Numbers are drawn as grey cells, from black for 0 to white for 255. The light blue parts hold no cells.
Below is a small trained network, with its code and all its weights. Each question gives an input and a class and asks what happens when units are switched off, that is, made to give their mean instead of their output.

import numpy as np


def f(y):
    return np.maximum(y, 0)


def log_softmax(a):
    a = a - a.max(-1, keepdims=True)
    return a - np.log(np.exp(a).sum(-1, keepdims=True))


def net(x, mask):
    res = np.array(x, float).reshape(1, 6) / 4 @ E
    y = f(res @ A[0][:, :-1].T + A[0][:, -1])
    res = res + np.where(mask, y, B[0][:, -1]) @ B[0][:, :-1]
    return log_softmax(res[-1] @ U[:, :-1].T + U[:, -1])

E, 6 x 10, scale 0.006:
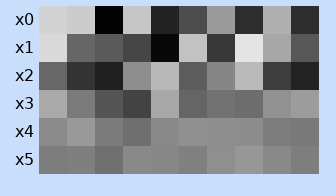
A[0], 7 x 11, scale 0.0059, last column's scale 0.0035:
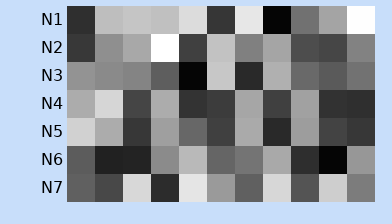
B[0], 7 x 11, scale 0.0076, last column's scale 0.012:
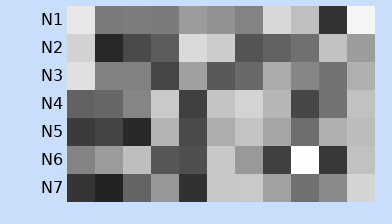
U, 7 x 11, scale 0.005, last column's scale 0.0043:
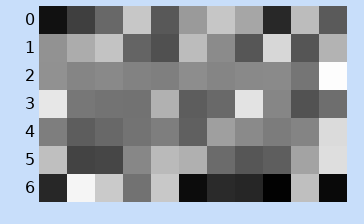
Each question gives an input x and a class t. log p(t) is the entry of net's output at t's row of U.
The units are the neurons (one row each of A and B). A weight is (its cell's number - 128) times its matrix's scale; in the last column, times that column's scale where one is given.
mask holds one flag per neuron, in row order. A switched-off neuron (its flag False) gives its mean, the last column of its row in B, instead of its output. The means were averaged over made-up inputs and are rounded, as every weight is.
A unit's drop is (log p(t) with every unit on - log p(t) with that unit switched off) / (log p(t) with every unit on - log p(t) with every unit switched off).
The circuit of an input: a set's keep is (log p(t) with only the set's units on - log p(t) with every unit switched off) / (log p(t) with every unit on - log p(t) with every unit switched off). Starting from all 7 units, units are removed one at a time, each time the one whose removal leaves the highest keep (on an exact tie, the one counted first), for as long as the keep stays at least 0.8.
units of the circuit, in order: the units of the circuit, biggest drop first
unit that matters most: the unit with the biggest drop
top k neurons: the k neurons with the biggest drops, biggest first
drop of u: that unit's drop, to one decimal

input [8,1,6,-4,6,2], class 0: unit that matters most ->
N5
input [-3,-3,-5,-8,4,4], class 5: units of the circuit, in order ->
[N2 N4]
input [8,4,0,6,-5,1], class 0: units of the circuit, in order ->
[N5 N4]
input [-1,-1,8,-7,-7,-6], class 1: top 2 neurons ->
[N6 N5]
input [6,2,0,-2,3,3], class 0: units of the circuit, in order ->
[N4 N5]
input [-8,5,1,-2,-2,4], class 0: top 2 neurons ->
[N7 N1]
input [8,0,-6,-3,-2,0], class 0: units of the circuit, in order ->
[N4 N5]
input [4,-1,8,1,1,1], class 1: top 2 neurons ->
[N6 N7]
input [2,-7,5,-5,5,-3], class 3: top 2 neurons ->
[N1 N7]
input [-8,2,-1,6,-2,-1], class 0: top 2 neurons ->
[N7 N1]
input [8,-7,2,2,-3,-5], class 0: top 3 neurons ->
[N5 N4 N3]
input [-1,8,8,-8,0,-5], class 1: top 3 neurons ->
[N6 N1 N5]
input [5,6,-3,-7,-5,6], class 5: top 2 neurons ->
[N2 N1]
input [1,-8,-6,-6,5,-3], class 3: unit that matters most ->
N1
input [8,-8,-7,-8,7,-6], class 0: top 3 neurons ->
[N4 N5 N6]
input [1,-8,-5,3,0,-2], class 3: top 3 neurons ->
[N1 N6 N7]
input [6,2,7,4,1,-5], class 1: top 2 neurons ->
[N6 N7]
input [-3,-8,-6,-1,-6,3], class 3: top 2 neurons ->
[N1 N6]
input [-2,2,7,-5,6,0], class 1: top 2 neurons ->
[N6 N5]
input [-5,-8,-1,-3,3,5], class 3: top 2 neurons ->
[N1 N5]
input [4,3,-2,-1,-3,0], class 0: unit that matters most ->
N1
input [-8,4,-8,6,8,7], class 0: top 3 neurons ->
[N7 N1 N6]
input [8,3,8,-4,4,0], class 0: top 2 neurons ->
[N5 N4]
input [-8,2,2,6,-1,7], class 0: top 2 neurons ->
[N7 N1]
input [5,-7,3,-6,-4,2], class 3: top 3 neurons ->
[N1 N7 N2]
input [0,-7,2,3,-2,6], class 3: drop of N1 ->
0.7
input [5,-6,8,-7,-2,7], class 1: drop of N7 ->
0.1
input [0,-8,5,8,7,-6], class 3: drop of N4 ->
0.1
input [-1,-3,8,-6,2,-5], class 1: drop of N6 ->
0.9
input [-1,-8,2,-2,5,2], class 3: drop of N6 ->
0.0
